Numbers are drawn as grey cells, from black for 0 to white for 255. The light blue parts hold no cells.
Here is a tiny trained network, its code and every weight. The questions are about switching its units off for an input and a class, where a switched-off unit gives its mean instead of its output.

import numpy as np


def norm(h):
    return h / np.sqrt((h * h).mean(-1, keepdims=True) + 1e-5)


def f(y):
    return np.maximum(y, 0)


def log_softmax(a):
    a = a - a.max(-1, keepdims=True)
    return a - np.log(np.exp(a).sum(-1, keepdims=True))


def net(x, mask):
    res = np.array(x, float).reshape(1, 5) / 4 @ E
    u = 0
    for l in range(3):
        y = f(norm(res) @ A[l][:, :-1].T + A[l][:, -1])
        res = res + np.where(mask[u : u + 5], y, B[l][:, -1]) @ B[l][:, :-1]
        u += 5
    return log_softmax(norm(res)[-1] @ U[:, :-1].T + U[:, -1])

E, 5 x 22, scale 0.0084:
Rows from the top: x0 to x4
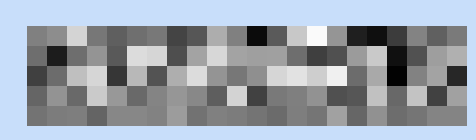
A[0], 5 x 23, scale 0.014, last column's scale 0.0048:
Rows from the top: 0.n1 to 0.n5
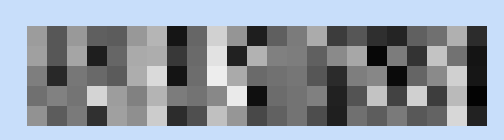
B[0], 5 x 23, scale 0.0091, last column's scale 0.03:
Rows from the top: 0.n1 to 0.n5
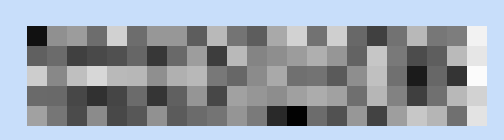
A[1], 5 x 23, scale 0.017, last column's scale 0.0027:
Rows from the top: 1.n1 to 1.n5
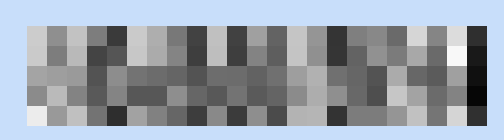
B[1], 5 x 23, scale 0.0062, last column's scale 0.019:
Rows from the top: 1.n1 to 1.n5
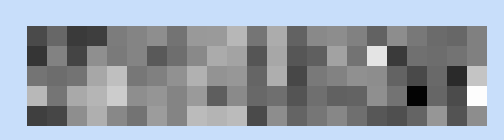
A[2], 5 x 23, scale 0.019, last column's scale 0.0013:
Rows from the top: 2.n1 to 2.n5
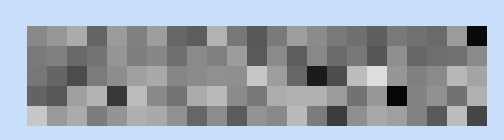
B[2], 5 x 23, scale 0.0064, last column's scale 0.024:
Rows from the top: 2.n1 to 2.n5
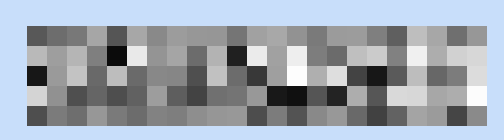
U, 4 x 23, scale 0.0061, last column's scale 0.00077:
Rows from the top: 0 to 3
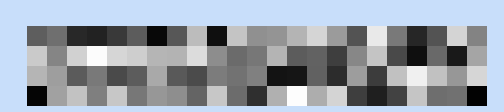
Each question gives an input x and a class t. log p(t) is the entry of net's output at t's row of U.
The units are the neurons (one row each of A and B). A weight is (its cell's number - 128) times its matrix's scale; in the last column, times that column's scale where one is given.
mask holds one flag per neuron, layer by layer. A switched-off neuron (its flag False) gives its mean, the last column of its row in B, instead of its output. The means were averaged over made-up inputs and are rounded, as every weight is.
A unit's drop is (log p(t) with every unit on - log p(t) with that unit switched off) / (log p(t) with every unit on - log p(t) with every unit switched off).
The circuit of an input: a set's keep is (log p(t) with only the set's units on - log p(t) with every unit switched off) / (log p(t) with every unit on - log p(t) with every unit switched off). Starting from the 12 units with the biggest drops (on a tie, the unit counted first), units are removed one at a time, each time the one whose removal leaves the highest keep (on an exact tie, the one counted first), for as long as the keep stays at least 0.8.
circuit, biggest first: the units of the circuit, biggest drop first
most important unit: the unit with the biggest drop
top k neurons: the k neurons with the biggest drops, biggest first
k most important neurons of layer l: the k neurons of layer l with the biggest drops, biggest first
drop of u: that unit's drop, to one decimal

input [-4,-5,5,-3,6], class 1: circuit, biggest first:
[0.n2]
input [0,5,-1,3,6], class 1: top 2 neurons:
[0.n3 0.n2]
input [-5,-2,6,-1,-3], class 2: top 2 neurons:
[0.n3 2.n4]
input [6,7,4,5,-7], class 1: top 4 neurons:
[0.n3 0.n2 2.n3 2.n4]
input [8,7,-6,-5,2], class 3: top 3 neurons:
[0.n1 2.n4 1.n4]
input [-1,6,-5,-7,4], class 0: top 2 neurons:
[0.n2 1.n4]
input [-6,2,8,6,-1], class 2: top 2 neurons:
[2.n4 0.n2]
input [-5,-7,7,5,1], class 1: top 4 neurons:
[0.n2 0.n4 0.n1 2.n3]
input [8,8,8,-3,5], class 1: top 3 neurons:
[0.n3 0.n5 2.n3]
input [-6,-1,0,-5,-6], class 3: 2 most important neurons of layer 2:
[2.n3 2.n4]
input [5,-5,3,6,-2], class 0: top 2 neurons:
[0.n4 2.n3]
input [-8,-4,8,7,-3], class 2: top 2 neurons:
[0.n2 0.n3]
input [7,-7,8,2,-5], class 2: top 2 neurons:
[2.n4 0.n1]
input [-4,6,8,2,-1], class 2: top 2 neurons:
[2.n4 1.n4]
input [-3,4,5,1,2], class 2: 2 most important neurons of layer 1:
[1.n4 1.n3]
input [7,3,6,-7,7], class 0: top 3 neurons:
[0.n2 0.n5 2.n3]
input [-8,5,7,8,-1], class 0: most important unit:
0.n4
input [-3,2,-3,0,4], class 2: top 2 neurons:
[0.n5 0.n1]
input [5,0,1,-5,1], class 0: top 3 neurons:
[0.n2 2.n3 2.n4]
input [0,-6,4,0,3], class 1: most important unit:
0.n1
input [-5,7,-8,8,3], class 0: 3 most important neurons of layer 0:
[0.n4 0.n1 0.n3]
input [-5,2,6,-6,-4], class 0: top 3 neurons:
[0.n2 0.n1 2.n2]
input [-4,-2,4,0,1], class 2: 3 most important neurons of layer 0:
[0.n2 0.n3 0.n4]
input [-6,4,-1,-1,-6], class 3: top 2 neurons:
[2.n3 1.n4]
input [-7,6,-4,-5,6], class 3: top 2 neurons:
[2.n3 0.n4]
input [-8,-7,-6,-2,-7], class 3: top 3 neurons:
[0.n5 2.n3 2.n4]
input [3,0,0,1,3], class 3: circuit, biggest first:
[0.n1]
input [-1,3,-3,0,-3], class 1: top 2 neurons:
[0.n3 2.n4]
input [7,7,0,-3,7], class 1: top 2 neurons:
[0.n3 2.n3]
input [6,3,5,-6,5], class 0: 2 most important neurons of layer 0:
[0.n2 0.n5]
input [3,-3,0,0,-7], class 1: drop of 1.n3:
0.3
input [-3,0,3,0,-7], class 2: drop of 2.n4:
0.9
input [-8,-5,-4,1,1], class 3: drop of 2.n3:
0.3
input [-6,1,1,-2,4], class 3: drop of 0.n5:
0.0
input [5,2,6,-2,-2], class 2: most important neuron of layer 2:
[2.n4]
